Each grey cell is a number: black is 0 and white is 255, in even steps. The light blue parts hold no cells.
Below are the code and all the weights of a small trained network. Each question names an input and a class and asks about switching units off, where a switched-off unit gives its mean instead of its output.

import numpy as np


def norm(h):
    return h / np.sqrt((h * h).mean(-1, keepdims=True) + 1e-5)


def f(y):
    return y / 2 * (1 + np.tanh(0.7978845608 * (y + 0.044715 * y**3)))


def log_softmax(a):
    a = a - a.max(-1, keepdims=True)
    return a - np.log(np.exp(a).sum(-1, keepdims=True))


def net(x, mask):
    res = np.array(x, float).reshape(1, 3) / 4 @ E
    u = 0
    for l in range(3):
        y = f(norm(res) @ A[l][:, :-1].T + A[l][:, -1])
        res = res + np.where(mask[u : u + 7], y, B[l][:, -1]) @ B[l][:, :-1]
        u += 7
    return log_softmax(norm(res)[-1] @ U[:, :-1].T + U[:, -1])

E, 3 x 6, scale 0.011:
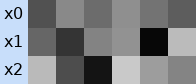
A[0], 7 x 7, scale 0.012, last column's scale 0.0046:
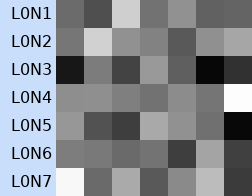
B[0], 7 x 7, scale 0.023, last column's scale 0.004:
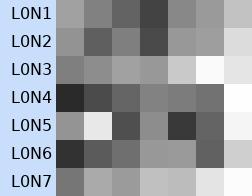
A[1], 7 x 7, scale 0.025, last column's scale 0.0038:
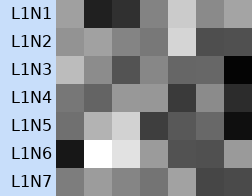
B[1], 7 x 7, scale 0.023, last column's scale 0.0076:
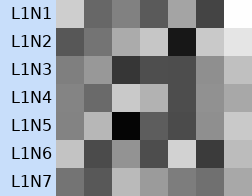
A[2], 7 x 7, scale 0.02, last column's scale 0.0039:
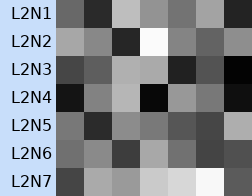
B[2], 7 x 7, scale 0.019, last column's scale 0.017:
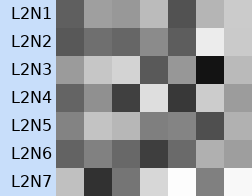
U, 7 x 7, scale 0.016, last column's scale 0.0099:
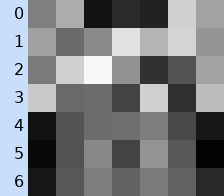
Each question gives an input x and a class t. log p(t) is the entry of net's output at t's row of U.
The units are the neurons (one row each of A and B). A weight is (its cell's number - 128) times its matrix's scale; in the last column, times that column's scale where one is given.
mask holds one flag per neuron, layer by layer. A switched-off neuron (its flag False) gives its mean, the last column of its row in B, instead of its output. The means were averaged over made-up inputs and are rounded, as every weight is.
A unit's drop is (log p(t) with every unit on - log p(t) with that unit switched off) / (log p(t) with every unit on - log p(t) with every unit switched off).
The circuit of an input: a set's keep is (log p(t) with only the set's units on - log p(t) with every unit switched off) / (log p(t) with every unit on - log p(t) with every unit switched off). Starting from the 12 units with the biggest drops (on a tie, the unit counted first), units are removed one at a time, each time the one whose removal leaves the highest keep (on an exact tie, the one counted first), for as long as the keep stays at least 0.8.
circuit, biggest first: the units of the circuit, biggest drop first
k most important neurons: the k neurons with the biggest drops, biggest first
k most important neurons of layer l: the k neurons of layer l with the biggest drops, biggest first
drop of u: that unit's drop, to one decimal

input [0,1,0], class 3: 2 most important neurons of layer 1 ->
(L1N1; L1N2)
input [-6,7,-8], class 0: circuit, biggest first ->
(L1N5)
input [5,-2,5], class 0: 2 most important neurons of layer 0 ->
(L0N7; L0N5)
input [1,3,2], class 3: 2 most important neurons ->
(L1N6; L0N2)
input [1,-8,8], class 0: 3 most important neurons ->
(L0N5; L1N3; L2N2)
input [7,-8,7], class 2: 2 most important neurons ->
(L1N2; L0N7)
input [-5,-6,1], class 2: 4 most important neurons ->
(L0N3; L1N2; L1N1; L0N4)
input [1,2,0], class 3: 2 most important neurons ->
(L1N1; L1N2)
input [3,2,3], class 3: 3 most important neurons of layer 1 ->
(L1N6; L1N2; L1N5)
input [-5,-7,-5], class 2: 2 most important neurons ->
(L1N2; L0N3)
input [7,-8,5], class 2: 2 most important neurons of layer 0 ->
(L0N7; L0N4)
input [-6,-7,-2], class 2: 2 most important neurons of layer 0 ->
(L0N3; L0N4)
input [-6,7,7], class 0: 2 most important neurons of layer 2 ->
(L2N7; L2N2)
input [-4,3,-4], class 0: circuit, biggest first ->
(L2N7)
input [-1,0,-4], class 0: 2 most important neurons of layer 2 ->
(L2N7; L2N3)
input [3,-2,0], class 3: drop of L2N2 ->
0.2
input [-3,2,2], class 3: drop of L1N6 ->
0.6
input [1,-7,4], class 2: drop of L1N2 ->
0.1
